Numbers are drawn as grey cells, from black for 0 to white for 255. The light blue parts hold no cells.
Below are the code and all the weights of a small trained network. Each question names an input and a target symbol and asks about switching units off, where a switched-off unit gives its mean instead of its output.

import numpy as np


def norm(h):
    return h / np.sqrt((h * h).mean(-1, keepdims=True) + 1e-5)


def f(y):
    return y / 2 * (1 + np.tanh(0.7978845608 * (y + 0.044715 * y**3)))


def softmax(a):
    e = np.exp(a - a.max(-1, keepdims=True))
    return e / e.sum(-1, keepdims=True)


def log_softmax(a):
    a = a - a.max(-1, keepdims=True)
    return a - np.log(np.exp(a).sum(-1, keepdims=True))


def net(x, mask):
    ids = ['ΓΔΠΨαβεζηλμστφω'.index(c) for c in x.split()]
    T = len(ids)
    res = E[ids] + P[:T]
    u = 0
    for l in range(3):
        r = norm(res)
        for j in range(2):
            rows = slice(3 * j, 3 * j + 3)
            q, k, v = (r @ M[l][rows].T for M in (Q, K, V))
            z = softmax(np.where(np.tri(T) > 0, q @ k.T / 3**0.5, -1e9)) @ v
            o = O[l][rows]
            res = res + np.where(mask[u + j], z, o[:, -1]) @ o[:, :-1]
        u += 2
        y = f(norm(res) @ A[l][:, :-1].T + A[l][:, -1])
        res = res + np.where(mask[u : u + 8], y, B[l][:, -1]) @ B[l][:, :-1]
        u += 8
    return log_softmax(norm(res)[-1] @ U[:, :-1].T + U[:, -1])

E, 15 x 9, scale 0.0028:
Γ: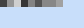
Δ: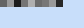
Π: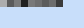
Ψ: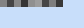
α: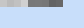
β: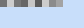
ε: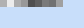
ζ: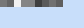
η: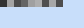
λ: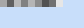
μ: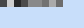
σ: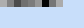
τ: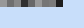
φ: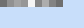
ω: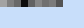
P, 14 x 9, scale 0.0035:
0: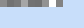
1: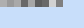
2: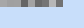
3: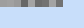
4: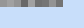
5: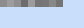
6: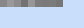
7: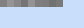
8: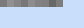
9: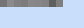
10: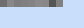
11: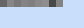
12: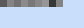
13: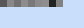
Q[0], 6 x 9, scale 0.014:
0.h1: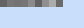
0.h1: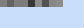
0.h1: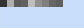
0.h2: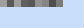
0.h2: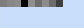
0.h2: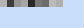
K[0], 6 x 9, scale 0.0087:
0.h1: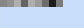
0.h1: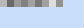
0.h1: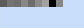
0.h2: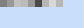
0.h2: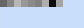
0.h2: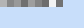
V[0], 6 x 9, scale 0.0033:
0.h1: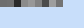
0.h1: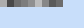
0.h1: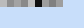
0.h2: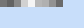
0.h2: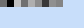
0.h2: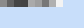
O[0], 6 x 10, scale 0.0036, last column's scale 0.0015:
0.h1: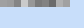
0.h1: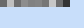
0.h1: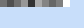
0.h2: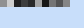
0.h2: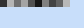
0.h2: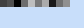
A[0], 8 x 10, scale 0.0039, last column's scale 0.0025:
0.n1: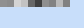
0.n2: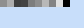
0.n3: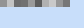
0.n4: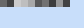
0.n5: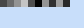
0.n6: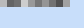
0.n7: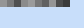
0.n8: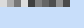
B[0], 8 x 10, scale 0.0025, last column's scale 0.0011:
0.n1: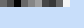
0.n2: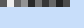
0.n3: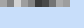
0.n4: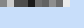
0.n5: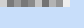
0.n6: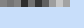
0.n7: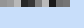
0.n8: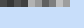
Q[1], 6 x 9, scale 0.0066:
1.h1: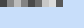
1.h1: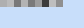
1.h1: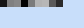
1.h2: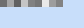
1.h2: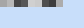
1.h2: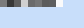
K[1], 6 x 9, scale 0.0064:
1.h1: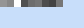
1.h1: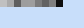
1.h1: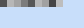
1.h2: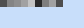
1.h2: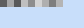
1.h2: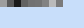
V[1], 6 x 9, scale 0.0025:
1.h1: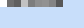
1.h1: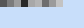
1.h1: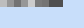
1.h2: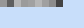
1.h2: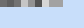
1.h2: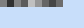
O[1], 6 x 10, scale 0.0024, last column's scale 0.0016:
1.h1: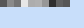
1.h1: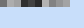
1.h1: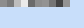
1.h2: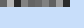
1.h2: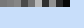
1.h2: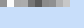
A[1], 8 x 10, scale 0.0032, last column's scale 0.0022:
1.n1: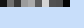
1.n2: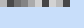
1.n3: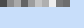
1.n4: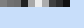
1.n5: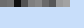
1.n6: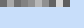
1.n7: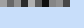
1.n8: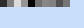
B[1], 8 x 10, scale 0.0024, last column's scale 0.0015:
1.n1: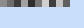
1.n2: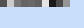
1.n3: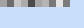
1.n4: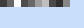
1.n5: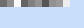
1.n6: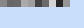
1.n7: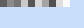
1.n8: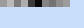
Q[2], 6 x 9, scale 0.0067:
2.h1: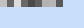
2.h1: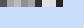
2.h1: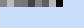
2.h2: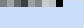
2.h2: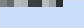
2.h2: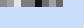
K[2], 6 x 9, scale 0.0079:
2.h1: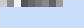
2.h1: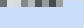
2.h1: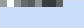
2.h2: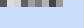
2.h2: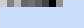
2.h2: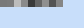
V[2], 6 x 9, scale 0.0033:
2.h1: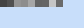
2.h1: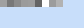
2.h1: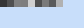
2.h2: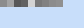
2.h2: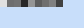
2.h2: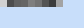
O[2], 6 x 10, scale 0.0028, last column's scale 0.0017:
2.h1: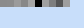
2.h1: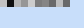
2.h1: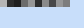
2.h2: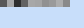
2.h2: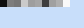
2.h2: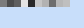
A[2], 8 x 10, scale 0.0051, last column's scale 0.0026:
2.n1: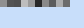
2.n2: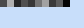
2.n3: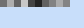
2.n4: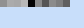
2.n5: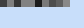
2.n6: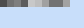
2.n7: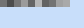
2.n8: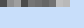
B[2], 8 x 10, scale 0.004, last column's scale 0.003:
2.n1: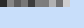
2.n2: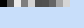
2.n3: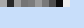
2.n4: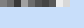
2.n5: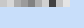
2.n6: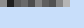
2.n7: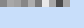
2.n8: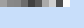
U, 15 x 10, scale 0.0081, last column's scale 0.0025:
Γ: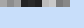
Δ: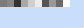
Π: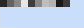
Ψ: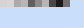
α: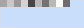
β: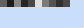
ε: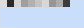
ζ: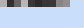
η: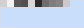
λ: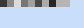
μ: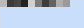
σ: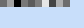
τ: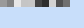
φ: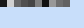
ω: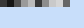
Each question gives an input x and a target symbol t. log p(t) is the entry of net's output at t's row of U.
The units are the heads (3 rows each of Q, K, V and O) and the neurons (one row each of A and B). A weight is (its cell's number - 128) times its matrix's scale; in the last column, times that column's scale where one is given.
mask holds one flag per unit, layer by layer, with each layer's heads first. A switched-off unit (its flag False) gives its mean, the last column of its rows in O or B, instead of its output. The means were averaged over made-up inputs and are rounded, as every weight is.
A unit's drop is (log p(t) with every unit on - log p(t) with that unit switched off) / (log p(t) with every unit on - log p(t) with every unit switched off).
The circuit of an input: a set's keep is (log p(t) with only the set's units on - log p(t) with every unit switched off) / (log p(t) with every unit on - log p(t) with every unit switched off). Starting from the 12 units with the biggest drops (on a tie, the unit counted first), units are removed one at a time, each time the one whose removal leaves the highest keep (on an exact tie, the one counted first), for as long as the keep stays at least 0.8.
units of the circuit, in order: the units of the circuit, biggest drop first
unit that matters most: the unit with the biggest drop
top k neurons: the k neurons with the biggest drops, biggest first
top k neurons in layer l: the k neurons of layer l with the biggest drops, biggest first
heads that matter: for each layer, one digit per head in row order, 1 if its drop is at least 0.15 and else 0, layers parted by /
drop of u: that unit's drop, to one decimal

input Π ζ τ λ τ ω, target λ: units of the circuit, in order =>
0.h2, 2.n2
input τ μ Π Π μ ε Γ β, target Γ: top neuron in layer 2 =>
2.n8
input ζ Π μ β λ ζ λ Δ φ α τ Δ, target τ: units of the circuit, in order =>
0.h2, 0.h1
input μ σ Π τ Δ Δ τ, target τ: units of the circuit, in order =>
0.h2, 2.h2
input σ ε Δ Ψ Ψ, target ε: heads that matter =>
01 / 00 / 00
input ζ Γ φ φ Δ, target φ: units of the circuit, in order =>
0.h2, 2.h1
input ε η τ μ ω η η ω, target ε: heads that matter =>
01 / 00 / 10
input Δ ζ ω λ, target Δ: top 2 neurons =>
0.n7, 2.n2
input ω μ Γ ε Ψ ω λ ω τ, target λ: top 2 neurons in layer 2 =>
2.n2, 2.n5
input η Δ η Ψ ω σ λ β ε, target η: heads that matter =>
10 / 00 / 01
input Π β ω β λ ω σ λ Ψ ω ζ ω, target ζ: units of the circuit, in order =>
0.h2, 2.n4, 2.n3
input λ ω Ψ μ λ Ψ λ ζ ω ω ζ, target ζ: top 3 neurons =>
2.n4, 2.n3, 0.n5
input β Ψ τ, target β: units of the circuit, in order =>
0.h2, 1.n4
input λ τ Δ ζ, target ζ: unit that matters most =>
2.n4
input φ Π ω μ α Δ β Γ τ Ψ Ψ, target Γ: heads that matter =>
00 / 10 / 00
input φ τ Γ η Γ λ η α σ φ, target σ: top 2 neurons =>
2.n1, 2.n2
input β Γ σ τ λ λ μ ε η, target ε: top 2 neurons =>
1.n3, 0.n1
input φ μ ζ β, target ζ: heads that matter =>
10 / 00 / 00
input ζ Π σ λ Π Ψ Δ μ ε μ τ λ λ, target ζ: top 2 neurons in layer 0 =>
0.n4, 0.n5
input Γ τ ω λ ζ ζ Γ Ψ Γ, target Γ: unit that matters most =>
1.h1
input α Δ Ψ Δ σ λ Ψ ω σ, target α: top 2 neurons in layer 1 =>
1.n5, 1.n2
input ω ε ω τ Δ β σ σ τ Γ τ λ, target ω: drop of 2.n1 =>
0.3
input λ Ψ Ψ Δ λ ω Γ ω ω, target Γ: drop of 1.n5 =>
0.0
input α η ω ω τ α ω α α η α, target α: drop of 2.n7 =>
0.1
